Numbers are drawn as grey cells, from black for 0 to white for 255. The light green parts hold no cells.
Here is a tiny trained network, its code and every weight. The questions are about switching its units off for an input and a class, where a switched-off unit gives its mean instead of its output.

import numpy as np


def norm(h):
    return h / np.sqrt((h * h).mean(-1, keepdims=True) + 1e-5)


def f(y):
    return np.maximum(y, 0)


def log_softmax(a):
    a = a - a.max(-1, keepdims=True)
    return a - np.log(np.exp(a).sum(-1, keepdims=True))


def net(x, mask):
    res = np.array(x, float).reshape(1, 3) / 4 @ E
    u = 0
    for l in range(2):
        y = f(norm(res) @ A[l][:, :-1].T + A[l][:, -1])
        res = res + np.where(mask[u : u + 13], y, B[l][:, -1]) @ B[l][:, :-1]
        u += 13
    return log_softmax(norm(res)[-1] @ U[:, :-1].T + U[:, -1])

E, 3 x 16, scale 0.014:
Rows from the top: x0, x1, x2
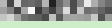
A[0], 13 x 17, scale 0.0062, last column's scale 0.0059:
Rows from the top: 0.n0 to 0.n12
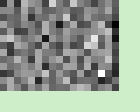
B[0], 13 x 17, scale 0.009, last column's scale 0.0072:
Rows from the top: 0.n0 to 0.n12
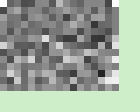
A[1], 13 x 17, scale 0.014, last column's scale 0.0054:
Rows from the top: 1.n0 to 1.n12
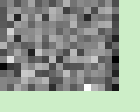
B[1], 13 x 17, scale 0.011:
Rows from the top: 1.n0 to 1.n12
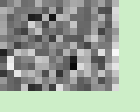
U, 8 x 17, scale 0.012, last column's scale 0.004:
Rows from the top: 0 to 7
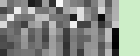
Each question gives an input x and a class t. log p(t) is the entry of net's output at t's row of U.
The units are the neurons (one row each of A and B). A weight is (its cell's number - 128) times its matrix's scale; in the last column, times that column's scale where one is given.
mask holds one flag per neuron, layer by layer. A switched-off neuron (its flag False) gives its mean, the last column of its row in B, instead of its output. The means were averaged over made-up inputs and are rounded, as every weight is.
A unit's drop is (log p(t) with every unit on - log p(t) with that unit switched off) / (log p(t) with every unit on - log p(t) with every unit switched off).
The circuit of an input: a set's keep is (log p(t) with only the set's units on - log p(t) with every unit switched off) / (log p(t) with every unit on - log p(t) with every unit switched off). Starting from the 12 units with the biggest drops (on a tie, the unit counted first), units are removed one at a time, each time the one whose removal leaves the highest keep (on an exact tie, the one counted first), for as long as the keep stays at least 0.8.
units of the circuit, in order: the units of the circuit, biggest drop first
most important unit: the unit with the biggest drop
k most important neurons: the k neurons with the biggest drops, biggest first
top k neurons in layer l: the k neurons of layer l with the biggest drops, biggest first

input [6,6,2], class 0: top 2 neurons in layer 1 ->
(1.n12; 1.n7)
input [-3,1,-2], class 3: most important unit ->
0.n0
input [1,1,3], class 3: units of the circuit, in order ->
(1.n9; 1.n7)
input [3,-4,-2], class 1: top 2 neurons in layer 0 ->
(0.n0; 0.n5)
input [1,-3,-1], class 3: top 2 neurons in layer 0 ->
(0.n8; 0.n11)
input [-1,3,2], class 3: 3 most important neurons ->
(0.n11; 1.n7; 0.n8)
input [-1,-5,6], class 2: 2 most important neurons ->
(1.n8; 0.n11)
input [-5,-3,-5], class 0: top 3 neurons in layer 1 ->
(1.n2; 1.n8; 1.n5)
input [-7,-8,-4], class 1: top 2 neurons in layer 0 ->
(0.n6; 0.n8)
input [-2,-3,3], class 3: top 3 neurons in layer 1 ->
(1.n9; 1.n7; 1.n8)
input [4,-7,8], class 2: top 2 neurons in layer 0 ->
(0.n11; 0.n5)
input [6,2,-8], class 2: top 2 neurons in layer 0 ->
(0.n0; 0.n10)
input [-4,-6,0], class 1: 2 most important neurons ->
(1.n7; 0.n6)
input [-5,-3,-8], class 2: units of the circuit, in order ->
(1.n9)
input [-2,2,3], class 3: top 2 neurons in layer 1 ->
(1.n7; 1.n9)
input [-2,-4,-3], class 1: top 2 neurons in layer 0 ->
(0.n6; 0.n5)
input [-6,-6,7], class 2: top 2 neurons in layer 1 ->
(1.n8; 1.n12)
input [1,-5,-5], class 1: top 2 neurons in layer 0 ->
(0.n5; 0.n8)
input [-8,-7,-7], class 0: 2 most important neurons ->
(1.n2; 0.n11)
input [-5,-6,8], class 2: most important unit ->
1.n8
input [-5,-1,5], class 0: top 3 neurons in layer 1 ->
(1.n2; 1.n9; 1.n5)
